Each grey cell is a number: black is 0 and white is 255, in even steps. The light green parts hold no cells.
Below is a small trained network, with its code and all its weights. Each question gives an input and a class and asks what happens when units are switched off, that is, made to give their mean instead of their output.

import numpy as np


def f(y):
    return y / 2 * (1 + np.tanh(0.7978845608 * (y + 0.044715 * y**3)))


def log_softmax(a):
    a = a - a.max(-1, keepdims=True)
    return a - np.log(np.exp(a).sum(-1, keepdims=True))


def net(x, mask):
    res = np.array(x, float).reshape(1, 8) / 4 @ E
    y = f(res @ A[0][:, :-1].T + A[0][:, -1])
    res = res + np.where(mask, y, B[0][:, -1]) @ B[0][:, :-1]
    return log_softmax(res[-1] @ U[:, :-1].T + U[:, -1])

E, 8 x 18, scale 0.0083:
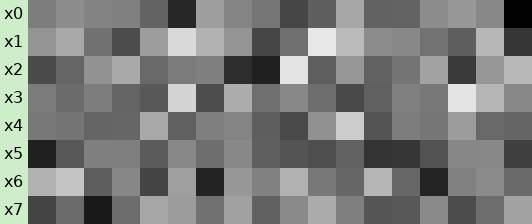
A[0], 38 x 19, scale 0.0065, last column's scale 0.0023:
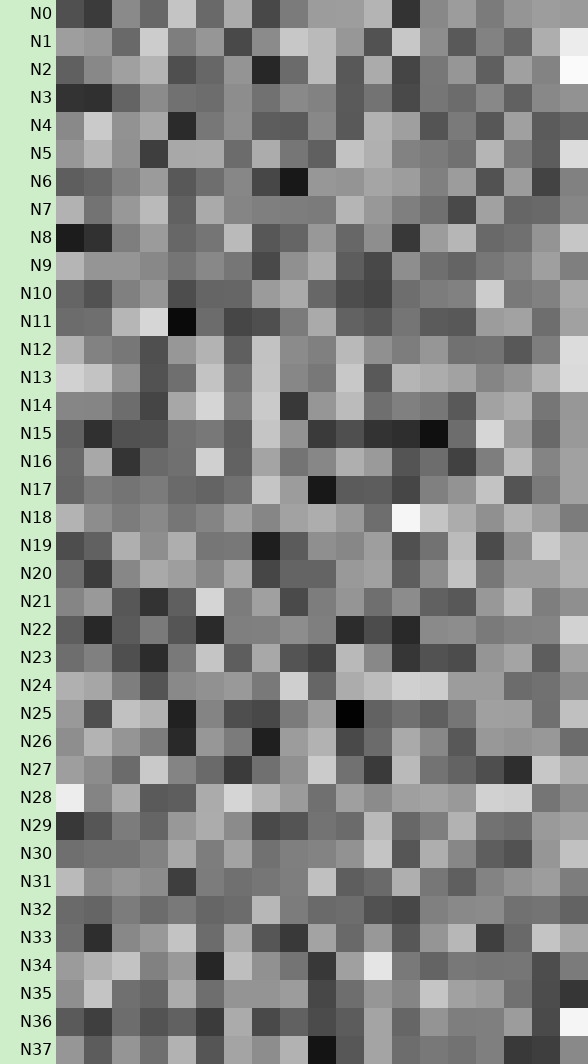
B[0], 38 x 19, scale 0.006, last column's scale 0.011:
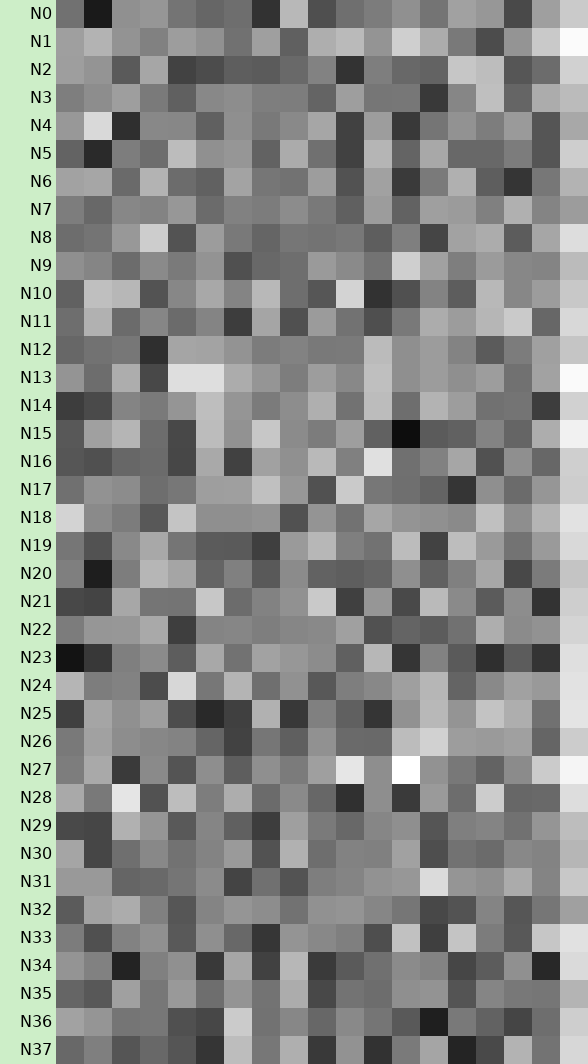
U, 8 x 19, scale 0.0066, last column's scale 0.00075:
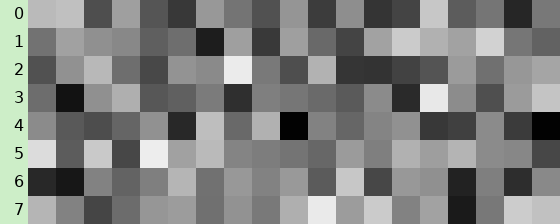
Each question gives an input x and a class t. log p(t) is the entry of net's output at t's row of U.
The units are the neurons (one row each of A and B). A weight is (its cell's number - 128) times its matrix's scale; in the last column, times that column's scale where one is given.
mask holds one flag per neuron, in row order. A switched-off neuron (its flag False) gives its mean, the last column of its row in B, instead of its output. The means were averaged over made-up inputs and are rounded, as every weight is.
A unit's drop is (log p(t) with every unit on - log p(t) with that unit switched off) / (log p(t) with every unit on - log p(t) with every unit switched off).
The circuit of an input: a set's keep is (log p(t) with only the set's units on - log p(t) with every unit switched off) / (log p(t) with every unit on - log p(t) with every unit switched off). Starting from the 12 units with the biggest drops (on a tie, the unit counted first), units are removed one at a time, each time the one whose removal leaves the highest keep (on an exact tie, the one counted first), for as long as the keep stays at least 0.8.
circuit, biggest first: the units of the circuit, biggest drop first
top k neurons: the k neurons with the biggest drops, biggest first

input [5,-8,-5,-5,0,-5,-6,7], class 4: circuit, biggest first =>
(N37)
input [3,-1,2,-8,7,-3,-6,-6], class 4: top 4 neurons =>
(N34; N37; N24; N35)
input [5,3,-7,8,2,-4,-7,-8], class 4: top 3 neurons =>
(N37; N34; N35)
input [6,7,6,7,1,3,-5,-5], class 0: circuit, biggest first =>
(N6; N36)
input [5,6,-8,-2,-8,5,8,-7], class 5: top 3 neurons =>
(N28; N24; N13)
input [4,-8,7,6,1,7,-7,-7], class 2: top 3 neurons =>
(N10; N15; N17)
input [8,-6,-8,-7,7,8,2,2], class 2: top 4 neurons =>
(N15; N17; N10; N22)
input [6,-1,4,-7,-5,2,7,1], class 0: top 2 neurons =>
(N4; N6)
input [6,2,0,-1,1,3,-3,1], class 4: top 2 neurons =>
(N34; N37)
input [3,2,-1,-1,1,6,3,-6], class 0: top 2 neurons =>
(N4; N24)
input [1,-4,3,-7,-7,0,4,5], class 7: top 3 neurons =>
(N27; N1; N28)
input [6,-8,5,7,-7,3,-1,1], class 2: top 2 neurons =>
(N15; N10)
